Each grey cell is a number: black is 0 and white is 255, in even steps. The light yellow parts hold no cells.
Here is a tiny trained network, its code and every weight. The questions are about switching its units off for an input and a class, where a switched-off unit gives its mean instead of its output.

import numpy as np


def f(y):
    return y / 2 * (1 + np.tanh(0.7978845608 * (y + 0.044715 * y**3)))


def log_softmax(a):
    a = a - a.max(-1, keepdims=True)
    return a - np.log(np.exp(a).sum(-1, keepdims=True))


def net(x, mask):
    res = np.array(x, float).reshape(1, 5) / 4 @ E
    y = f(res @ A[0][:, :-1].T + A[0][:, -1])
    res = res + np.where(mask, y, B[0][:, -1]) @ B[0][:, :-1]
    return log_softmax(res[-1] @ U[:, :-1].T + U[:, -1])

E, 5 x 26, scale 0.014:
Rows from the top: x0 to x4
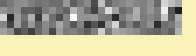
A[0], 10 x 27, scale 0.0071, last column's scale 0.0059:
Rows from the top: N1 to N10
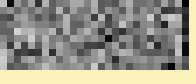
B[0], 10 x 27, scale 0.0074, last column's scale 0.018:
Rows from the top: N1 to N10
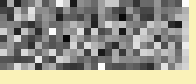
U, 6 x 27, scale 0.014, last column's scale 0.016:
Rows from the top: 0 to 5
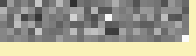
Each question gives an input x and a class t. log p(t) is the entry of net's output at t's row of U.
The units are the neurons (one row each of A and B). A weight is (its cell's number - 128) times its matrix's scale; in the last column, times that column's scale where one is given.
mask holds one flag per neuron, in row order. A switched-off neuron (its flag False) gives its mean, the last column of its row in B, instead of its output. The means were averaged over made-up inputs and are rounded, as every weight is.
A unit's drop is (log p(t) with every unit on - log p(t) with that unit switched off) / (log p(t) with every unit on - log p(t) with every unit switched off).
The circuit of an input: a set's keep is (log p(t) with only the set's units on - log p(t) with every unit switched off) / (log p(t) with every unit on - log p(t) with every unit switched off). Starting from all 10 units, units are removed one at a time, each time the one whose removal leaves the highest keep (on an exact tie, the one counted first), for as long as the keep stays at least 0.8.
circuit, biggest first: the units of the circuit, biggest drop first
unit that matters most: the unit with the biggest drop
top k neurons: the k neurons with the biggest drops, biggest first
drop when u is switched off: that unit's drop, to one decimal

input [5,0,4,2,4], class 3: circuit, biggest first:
N3
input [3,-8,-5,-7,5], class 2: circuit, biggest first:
N4, N7, N1
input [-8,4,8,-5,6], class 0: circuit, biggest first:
N1, N9
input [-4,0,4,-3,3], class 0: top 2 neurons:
N7, N9
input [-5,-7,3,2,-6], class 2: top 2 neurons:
N4, N6
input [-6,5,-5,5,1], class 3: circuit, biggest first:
N1, N2, N4
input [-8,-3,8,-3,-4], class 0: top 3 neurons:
N1, N9, N3
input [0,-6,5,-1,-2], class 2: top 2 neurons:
N6, N4
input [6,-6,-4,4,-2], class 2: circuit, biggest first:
N4, N1
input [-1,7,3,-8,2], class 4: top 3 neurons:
N4, N9, N6
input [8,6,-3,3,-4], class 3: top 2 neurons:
N3, N4
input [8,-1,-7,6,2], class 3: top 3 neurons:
N3, N1, N9
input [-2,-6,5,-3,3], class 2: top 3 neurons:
N6, N4, N7
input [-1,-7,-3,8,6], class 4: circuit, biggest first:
N7
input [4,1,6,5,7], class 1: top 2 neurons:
N8, N9
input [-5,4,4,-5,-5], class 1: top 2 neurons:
N7, N5
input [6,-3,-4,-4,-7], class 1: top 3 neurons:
N5, N1, N10
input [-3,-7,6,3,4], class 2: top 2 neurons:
N6, N4
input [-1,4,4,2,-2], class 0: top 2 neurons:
N1, N4
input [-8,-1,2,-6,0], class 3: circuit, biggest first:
N10
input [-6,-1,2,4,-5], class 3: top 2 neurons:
N10, N8
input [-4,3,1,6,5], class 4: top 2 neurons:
N7, N5
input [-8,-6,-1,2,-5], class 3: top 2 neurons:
N10, N2
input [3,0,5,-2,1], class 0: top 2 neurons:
N1, N7
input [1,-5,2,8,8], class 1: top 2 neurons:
N8, N9
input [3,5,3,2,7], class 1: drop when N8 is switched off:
0.7
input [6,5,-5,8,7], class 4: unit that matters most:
N7
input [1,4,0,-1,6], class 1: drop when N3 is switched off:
0.0
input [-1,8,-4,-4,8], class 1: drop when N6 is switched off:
0.1
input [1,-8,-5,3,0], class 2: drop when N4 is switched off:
0.5
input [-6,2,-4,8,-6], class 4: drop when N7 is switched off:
0.8
